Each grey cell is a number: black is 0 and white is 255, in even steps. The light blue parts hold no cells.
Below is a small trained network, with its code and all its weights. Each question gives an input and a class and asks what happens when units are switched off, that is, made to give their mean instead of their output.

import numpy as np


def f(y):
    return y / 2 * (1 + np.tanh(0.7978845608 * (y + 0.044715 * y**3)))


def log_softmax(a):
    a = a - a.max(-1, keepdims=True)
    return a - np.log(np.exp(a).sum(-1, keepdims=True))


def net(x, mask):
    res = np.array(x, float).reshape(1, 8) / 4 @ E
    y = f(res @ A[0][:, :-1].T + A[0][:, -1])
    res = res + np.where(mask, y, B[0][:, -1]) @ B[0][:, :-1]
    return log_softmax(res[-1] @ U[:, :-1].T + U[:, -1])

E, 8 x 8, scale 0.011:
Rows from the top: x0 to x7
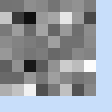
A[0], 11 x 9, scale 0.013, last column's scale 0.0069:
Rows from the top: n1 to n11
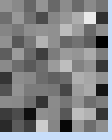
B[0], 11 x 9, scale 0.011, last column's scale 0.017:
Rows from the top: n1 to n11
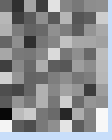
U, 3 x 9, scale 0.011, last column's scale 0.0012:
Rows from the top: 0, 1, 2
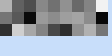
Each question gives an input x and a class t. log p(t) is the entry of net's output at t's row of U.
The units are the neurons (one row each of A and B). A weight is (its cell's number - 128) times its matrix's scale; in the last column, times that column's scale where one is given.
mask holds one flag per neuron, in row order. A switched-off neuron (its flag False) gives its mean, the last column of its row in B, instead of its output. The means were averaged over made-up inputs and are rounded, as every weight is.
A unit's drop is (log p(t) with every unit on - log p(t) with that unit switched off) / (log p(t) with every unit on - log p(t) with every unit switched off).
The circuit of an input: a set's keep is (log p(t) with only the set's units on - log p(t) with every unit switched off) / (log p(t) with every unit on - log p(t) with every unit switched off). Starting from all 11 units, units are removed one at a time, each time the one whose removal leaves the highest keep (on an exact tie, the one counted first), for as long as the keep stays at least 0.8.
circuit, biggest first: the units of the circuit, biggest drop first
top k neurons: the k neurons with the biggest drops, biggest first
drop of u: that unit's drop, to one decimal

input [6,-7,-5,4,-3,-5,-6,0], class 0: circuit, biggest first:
(n10)
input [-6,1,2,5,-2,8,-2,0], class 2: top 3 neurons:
(n10, n11, n6)
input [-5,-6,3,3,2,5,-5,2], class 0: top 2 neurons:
(n2, n7)
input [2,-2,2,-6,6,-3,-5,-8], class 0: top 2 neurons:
(n11, n6)
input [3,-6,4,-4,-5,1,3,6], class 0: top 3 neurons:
(n10, n7, n6)
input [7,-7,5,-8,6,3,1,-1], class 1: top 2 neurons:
(n8, n3)
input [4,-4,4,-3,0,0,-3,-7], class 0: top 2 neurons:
(n11, n7)
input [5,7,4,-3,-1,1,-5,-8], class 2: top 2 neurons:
(n10, n2)
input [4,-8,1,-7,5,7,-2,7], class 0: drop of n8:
0.0
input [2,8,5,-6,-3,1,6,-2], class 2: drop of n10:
0.3
